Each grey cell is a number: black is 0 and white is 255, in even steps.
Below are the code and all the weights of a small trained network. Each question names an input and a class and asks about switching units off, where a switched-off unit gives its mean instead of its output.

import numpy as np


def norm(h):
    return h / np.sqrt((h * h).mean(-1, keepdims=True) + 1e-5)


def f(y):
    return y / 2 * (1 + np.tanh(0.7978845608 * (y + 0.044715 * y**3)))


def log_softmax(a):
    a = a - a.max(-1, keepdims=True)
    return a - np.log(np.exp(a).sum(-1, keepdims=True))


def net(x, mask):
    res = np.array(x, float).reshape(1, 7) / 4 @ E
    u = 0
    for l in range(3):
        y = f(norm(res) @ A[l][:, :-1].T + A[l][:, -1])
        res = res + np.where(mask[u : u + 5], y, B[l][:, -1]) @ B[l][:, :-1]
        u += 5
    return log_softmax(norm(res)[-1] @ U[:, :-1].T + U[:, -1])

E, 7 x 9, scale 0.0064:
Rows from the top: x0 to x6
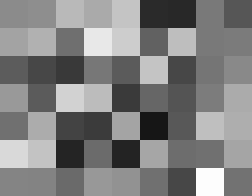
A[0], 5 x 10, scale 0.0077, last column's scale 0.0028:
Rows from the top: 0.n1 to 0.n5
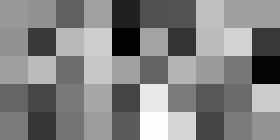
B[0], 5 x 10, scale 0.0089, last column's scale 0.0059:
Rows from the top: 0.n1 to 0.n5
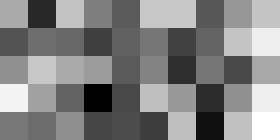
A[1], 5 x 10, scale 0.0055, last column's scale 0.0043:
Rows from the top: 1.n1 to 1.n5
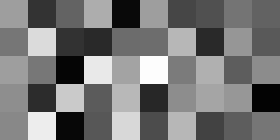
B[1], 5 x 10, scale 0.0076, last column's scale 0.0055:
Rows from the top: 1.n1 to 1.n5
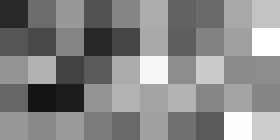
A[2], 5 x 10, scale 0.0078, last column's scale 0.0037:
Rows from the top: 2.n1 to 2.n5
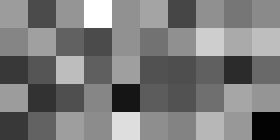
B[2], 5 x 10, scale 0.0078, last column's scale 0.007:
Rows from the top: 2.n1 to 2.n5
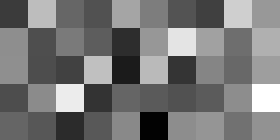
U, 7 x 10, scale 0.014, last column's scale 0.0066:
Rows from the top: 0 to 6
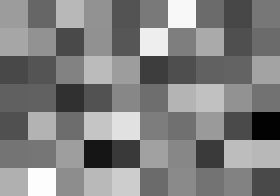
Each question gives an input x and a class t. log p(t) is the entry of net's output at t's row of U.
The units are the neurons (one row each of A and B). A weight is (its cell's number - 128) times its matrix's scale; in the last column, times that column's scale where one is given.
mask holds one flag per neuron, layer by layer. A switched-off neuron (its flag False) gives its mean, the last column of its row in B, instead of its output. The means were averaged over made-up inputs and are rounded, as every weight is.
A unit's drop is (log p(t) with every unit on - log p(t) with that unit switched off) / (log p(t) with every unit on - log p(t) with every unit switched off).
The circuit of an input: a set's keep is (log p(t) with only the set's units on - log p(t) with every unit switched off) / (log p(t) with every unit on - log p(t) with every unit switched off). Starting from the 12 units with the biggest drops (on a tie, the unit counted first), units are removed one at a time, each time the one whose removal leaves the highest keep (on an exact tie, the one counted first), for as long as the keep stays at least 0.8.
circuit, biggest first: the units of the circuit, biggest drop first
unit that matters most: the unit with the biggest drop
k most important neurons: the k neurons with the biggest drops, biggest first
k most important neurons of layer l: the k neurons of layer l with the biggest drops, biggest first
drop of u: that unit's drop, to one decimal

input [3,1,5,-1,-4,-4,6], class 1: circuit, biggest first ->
[0.n5, 2.n4, 1.n2, 1.n3]
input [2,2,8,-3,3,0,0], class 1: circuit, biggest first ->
[0.n5, 1.n3, 0.n2]
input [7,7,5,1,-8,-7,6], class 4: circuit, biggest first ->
[0.n5, 1.n3, 2.n4, 0.n1]
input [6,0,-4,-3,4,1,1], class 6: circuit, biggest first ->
[0.n5, 0.n4, 1.n2, 0.n2]
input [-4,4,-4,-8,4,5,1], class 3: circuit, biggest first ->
[0.n5, 0.n4]
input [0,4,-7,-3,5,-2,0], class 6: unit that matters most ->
0.n3
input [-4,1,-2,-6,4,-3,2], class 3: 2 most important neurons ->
[0.n5, 0.n4]
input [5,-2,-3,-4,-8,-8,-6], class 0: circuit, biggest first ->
[0.n2, 2.n4, 1.n2]
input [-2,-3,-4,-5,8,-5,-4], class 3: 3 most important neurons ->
[0.n4, 0.n5, 2.n4]
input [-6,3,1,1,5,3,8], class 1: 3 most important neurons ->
[0.n5, 1.n3, 0.n4]
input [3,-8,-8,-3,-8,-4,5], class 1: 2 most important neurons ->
[2.n3, 2.n4]
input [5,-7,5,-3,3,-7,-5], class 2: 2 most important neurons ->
[0.n4, 0.n5]
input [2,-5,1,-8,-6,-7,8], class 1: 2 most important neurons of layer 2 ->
[2.n3, 2.n4]
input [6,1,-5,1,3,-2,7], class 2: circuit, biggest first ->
[0.n4]
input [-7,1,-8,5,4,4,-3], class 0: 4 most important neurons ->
[0.n2, 0.n4, 0.n5, 0.n1]
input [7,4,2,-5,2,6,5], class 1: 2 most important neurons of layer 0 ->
[0.n5, 0.n1]
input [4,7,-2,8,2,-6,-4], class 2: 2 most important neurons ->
[0.n4, 2.n3]
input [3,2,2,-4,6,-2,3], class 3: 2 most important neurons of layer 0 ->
[0.n4, 0.n5]
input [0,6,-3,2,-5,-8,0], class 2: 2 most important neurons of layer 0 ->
[0.n4, 0.n1]
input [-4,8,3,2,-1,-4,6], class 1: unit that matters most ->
1.n3
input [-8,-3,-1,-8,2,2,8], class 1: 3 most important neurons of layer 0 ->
[0.n5, 0.n2, 0.n4]
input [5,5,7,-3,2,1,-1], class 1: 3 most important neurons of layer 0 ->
[0.n5, 0.n4, 0.n2]
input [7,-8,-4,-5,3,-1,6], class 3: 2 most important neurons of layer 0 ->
[0.n3, 0.n4]
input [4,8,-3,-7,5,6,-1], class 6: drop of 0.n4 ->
0.2
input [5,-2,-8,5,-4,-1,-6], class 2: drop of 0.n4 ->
0.4
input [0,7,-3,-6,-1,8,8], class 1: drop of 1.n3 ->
0.4
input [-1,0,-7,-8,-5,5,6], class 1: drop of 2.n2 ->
0.0
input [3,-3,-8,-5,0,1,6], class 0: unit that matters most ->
2.n2
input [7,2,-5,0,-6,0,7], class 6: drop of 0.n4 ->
-0.1
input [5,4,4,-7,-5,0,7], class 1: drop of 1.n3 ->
0.6
